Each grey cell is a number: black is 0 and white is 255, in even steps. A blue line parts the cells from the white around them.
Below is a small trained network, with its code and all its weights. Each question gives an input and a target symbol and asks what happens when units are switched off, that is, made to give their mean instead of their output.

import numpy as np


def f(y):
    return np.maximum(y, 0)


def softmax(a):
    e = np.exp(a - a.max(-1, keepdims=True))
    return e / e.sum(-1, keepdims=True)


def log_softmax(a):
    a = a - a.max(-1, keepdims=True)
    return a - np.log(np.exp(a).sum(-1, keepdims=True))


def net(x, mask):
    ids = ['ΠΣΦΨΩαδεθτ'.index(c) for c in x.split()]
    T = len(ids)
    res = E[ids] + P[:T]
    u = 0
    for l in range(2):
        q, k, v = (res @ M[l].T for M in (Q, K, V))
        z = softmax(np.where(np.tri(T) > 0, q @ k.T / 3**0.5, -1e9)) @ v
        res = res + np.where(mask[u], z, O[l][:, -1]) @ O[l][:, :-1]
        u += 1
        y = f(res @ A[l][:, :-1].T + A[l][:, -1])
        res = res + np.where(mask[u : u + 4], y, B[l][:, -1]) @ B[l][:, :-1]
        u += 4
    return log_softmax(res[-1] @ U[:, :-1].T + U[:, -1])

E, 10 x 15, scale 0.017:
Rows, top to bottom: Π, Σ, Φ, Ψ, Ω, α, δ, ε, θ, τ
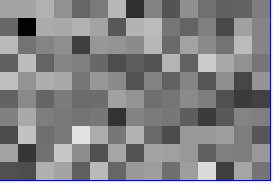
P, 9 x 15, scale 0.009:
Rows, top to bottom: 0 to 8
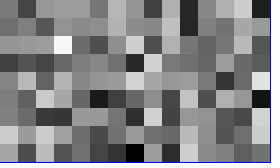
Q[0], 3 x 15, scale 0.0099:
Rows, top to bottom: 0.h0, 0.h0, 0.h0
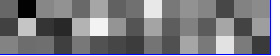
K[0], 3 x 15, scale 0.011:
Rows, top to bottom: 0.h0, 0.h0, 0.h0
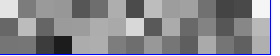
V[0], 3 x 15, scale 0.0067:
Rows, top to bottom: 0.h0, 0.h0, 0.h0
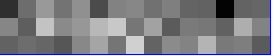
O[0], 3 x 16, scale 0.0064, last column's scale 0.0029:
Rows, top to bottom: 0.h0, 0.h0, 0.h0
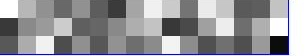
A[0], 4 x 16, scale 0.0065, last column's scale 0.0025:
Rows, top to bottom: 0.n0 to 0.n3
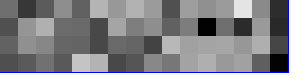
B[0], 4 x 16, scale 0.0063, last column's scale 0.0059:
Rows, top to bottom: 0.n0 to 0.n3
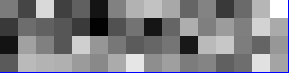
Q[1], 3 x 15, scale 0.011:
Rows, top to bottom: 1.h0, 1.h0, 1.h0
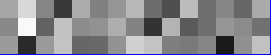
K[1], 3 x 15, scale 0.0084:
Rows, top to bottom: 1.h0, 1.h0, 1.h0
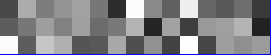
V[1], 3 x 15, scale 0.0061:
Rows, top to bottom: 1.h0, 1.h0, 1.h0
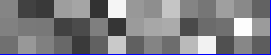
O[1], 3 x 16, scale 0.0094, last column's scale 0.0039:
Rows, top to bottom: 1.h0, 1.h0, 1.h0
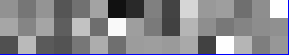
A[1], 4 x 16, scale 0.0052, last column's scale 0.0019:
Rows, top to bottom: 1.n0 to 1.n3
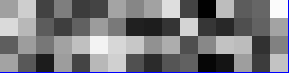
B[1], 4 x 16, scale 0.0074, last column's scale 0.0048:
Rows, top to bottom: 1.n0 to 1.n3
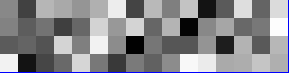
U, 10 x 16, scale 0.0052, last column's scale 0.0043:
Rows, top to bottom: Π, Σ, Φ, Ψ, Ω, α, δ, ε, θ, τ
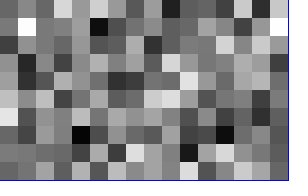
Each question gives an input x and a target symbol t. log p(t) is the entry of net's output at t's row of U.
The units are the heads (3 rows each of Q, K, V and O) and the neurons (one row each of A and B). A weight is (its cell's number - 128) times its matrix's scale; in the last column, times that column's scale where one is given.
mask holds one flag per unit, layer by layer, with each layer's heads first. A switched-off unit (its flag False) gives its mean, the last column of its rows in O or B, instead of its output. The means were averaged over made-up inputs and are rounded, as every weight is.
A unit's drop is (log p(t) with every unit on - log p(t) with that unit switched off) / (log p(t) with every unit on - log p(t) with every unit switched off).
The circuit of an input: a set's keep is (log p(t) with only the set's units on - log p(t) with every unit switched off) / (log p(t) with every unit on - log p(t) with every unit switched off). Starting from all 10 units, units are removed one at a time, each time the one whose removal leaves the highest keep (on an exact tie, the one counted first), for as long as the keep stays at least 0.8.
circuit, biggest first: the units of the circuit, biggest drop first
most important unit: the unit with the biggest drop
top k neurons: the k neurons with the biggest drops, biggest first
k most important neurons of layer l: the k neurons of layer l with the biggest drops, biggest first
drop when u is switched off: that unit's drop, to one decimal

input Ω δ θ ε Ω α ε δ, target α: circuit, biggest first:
0.h0, 1.n0, 1.h0, 0.n0
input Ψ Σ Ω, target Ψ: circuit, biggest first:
0.h0, 1.n1, 1.n3, 0.n0
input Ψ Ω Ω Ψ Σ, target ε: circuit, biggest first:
0.n0, 1.h0
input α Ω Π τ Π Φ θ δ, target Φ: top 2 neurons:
0.n1, 0.n0
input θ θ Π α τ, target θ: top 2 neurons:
0.n0, 1.n0
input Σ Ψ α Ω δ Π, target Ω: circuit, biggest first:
1.n3, 0.h0
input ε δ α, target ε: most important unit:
0.h0
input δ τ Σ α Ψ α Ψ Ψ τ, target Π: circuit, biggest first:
1.h0, 1.n2
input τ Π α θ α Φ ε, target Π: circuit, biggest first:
1.h0, 1.n2, 0.n0
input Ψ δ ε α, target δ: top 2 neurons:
0.n0, 1.n1
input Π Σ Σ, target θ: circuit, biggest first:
1.h0, 0.h0
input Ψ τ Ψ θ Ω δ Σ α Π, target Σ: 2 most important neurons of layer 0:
0.n0, 0.n1
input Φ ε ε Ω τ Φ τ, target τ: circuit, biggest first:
0.n0, 1.h0, 0.h0
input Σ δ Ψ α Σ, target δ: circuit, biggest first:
1.h0
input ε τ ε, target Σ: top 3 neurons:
1.n0, 1.n1, 0.n1
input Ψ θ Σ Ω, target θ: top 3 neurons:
1.n1, 0.n0, 1.n0
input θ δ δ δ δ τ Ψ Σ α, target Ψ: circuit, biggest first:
0.h0, 1.n1, 1.n3
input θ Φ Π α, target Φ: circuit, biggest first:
0.h0, 0.n1, 1.h0, 1.n0
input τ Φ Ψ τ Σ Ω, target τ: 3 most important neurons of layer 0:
0.n3, 0.n0, 0.n1
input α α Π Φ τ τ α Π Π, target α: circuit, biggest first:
0.h0, 1.h0
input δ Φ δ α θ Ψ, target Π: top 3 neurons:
0.n2, 1.n2, 0.n0
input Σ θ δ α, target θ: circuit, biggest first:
1.n1, 1.h0, 0.h0, 1.n0
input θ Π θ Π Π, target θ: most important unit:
1.n1
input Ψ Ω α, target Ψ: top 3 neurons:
1.n1, 1.n3, 0.n0
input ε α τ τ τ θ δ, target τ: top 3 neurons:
1.n0, 0.n0, 0.n1
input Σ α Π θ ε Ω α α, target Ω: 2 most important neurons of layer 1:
1.n3, 1.n1
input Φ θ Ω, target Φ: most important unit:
0.h0
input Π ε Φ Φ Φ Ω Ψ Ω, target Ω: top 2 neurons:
1.n3, 0.n0
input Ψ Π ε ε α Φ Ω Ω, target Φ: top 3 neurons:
0.n0, 0.n1, 1.n1
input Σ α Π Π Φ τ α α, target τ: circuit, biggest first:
1.h0, 1.n0, 0.h0, 0.n0
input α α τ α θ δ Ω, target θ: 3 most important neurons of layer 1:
1.n1, 1.n0, 1.n2
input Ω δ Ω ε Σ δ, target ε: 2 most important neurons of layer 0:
0.n1, 0.n3
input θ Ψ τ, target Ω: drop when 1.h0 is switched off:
1.1
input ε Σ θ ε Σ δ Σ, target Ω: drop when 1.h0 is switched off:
1.3
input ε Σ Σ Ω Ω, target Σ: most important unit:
0.n0
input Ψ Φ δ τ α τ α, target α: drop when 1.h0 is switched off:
0.3
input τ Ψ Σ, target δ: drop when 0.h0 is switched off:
0.1
